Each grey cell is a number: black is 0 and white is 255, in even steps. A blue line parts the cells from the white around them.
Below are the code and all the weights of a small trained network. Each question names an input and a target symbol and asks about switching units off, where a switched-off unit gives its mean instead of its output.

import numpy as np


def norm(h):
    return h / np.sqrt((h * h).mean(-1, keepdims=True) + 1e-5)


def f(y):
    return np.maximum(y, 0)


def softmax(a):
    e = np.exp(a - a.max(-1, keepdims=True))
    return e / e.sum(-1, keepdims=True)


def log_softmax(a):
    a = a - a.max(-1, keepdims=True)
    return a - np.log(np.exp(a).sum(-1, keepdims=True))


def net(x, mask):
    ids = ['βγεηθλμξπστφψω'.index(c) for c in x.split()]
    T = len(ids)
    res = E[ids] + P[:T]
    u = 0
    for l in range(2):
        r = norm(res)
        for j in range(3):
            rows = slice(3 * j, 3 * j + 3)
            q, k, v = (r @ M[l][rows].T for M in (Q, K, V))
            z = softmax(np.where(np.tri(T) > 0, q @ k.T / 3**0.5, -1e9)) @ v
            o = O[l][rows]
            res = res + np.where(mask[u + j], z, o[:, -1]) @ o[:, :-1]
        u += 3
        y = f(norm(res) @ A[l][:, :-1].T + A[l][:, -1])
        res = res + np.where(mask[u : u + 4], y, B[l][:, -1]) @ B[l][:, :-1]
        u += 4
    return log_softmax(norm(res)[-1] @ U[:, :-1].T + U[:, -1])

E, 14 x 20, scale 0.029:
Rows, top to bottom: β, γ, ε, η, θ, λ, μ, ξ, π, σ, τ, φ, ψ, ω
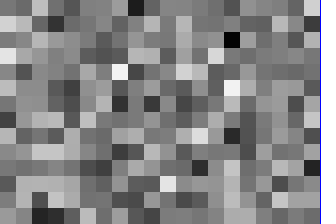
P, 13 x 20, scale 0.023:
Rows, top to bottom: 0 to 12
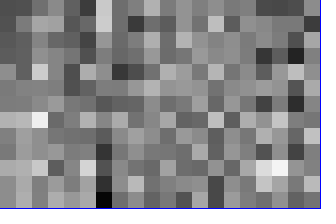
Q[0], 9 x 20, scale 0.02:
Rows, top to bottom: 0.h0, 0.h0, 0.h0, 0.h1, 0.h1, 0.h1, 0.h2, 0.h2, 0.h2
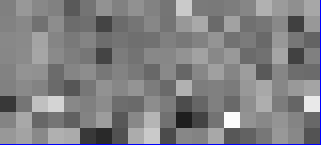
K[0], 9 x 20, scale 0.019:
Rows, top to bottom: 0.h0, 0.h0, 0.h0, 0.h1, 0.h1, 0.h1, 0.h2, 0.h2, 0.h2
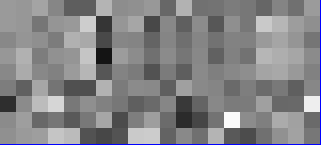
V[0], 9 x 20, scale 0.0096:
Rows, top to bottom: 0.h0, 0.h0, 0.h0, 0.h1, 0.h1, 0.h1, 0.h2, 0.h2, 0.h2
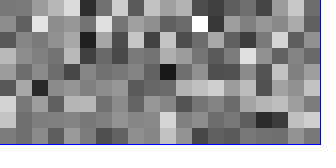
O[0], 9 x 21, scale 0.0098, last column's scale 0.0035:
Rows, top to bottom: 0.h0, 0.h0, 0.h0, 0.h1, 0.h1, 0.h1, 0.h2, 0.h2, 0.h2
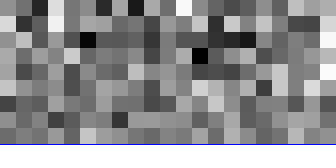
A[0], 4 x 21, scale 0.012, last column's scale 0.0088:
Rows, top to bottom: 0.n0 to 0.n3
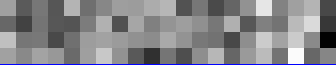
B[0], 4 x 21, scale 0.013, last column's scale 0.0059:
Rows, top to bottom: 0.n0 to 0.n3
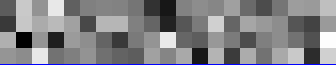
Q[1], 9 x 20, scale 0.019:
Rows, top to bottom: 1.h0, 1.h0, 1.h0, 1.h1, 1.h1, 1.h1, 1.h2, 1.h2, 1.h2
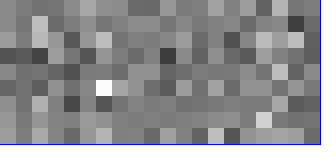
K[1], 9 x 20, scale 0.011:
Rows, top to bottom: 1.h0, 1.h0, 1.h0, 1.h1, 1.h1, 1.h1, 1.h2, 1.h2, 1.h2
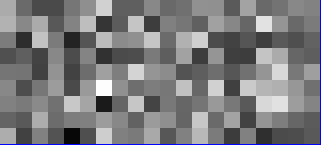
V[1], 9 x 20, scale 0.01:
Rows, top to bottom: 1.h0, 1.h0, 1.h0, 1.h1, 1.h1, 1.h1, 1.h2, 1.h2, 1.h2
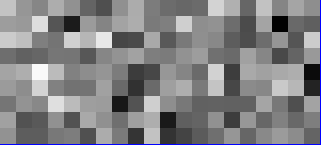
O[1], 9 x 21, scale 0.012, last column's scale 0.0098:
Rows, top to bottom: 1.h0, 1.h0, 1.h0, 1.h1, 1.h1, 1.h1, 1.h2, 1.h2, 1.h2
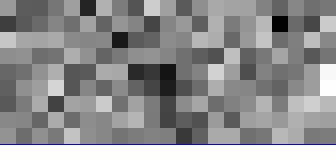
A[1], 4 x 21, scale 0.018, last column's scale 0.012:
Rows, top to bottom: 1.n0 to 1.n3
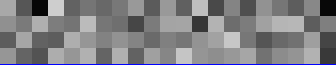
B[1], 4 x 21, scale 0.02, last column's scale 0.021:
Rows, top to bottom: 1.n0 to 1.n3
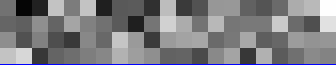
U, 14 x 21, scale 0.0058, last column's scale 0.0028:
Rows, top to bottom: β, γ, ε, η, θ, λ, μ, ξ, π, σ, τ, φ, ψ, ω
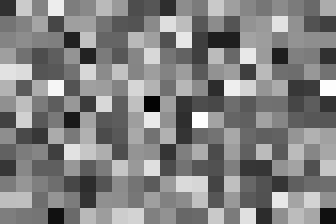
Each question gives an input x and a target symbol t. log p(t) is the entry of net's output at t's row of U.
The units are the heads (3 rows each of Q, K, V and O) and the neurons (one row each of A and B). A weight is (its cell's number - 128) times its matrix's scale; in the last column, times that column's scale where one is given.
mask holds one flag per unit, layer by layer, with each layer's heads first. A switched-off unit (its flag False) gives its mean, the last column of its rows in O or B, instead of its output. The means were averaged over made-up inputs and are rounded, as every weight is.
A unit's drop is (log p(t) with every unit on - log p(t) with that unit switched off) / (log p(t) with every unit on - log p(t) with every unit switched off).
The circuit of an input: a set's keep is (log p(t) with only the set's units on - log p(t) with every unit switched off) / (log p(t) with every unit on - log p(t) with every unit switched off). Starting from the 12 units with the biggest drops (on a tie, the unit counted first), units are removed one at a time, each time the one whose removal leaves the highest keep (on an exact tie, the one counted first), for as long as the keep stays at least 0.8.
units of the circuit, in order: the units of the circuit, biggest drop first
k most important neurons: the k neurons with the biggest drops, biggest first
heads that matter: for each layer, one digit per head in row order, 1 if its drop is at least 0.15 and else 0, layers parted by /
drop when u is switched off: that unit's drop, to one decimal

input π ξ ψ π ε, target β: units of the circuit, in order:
(0.h2, 0.n1, 1.h1)
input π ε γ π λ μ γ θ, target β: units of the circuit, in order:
(1.h1)
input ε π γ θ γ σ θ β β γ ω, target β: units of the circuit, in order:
(0.h2, 1.h1)
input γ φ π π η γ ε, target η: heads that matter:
000 / 100
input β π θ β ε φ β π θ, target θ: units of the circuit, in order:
(0.h0, 1.n3)
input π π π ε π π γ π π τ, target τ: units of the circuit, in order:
(1.h0, 1.n0)
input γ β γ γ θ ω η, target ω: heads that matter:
100 / 000
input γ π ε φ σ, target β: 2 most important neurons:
(0.n1, 0.n2)
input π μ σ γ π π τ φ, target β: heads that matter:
010 / 010
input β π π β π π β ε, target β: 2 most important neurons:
(0.n2, 1.n0)
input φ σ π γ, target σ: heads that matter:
000 / 001
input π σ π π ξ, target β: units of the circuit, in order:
(0.n1, 1.n0)
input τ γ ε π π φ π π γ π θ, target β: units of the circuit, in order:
(0.h2, 1.h1)
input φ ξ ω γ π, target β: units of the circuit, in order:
(0.h2, 0.n1, 1.h1)
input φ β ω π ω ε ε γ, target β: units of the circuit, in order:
(0.h2, 1.h1)
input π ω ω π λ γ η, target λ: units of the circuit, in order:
(0.h0, 1.n0)
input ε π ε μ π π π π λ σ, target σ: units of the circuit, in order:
(1.h2, 1.n0, 0.h1)
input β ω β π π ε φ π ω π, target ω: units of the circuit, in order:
(0.h0)
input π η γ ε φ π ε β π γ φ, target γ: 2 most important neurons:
(0.n3, 1.n1)
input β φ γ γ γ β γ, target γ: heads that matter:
010 / 000
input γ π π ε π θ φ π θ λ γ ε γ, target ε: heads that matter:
100 / 001
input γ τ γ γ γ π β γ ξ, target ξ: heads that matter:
110 / 000
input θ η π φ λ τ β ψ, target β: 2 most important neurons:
(0.n2, 1.n0)
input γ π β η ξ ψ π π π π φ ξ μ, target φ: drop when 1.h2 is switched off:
0.1
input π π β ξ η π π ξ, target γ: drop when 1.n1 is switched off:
0.1
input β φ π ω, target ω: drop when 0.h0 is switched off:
0.7
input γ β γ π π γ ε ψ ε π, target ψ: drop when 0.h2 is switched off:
0.0
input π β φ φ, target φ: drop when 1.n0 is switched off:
0.1
